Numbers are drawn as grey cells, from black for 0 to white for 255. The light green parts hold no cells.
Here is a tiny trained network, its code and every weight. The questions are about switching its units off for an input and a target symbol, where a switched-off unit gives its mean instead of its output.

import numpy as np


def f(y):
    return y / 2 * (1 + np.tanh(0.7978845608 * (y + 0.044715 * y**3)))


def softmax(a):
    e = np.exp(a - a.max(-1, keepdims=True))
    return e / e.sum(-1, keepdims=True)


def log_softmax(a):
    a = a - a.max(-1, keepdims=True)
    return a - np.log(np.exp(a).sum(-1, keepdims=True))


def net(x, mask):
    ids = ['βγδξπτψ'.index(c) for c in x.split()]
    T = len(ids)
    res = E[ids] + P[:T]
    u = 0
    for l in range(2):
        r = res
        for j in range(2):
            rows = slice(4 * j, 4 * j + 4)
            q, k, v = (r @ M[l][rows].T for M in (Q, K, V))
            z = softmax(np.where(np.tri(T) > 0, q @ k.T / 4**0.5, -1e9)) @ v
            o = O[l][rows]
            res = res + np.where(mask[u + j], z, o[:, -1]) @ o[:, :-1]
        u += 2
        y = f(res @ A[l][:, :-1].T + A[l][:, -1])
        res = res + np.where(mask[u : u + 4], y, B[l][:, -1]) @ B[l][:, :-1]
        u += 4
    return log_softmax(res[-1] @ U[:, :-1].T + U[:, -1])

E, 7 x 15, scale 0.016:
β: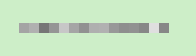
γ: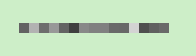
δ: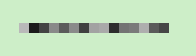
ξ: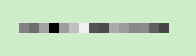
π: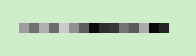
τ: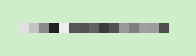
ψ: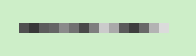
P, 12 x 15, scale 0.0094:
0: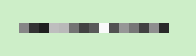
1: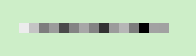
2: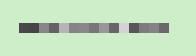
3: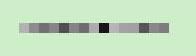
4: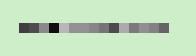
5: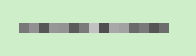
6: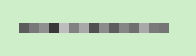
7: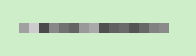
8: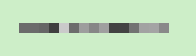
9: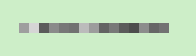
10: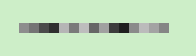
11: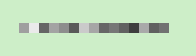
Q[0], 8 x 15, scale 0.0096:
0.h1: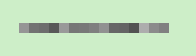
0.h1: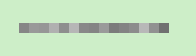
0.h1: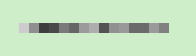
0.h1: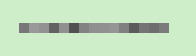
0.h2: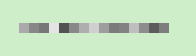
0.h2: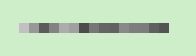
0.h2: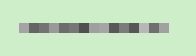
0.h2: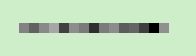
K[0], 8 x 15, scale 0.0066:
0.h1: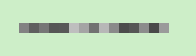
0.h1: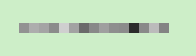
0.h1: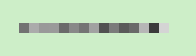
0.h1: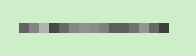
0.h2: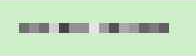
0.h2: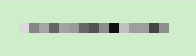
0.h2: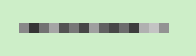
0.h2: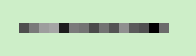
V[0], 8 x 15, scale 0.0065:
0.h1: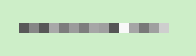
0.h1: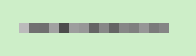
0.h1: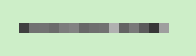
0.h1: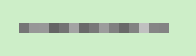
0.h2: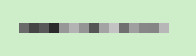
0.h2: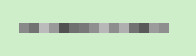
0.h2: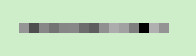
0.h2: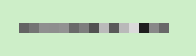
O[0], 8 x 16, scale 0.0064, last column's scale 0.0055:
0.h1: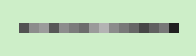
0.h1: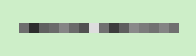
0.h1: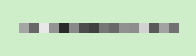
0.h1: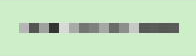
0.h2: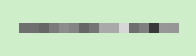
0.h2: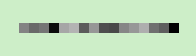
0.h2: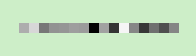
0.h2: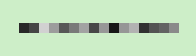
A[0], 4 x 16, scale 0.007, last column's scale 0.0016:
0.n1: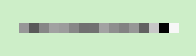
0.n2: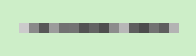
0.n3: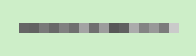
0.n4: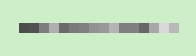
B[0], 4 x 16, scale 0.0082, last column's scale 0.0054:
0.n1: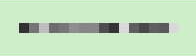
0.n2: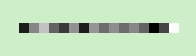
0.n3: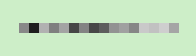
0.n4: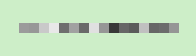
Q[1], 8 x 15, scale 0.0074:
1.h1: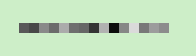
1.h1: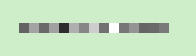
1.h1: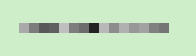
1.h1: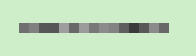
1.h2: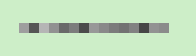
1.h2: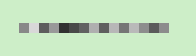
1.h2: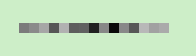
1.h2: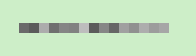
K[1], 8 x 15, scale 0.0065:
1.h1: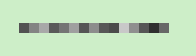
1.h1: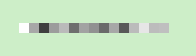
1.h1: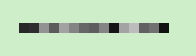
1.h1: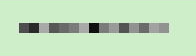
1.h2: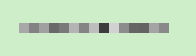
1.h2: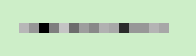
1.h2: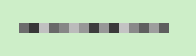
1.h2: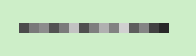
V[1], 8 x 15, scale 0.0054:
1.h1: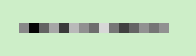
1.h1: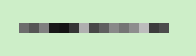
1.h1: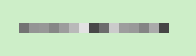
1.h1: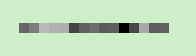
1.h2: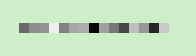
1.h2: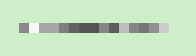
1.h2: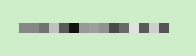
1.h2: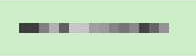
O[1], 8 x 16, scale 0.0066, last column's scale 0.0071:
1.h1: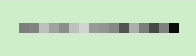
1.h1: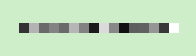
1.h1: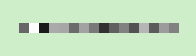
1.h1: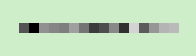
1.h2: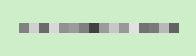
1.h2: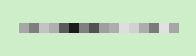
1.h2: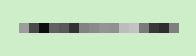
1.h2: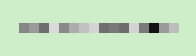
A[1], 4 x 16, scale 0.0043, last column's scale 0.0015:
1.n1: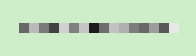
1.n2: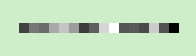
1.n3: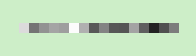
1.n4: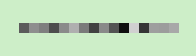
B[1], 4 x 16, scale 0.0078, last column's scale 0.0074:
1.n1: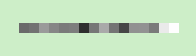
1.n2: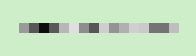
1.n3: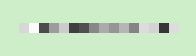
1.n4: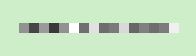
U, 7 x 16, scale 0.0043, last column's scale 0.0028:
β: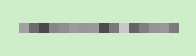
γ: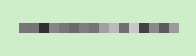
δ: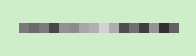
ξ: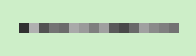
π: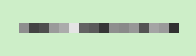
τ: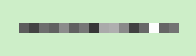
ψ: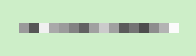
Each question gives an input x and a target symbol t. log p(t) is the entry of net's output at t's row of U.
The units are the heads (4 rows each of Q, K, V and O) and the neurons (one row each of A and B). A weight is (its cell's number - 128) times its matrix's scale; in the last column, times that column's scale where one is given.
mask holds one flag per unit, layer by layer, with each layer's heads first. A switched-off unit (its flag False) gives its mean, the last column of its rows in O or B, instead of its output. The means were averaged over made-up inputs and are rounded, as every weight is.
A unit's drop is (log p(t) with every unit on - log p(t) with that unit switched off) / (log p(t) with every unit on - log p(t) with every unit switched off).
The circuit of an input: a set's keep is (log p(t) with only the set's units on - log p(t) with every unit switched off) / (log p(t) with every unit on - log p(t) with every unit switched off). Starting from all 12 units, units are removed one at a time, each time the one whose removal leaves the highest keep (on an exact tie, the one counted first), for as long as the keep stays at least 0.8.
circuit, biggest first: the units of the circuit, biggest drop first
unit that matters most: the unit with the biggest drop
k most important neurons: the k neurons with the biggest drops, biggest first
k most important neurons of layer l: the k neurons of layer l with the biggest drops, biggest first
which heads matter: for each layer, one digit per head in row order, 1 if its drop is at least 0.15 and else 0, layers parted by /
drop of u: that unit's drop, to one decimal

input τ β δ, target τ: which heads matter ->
00 / 11
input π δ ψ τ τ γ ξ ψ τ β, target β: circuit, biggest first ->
[1.h1 0.h2]
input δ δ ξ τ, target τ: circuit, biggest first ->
[0.h2 1.h2]
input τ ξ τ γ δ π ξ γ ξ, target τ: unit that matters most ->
0.n1
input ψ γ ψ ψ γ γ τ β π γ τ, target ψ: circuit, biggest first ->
[0.h2 1.h2 1.h1 0.h1]
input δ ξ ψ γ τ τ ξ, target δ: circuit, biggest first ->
[0.n1 1.h2 1.h1 0.h1]
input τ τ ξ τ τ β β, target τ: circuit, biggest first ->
[1.h2 0.n2]
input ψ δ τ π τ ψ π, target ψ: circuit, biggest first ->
[0.h2 1.h2 1.h1]
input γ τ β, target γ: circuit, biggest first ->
[0.h2 1.h2]
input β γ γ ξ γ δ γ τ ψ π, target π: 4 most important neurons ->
[0.n2 1.n4 0.n1 1.n2]
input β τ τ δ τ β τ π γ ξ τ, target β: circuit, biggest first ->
[1.h1 0.n1]
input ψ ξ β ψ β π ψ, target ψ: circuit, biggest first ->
[1.h1 0.n4]
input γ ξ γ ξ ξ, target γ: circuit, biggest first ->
[1.h2 0.h2]
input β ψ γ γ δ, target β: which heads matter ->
00 / 10
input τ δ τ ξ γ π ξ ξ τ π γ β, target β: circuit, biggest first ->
[1.h1]
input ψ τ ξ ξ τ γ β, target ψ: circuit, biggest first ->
[0.h2 1.h2 1.h1 0.n2]
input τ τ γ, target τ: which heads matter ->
01 / 11
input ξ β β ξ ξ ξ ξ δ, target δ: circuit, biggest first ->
[0.h2 1.h2 1.h1]
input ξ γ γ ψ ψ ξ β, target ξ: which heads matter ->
00 / 10
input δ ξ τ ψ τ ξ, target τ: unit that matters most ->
0.h2
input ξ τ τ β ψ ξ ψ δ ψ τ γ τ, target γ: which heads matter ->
00 / 01
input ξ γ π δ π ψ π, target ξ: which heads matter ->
01 / 10
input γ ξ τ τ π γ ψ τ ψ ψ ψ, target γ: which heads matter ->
01 / 01
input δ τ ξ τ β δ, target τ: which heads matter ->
01 / 11
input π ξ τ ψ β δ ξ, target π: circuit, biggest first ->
[1.h1 1.n4 1.h2 0.n2]
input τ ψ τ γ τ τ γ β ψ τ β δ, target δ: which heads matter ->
01 / 11
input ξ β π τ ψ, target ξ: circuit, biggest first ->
[0.h2 1.h1 1.h2]
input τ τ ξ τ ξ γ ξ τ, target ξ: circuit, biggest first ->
[1.h1]
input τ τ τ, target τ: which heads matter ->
00 / 11
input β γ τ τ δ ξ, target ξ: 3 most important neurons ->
[0.n2 0.n1 1.n1]
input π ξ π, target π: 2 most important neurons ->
[0.n1 1.n4]
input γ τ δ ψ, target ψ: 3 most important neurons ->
[0.n2 0.n4 0.n1]
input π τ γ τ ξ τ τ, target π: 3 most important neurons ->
[1.n4 1.n2 0.n2]
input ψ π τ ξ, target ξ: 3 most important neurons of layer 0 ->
[0.n1 0.n2 0.n3]
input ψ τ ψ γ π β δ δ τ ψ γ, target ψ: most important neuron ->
[0.n3]
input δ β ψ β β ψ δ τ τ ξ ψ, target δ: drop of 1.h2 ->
0.4
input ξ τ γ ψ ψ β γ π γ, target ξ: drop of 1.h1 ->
1.3
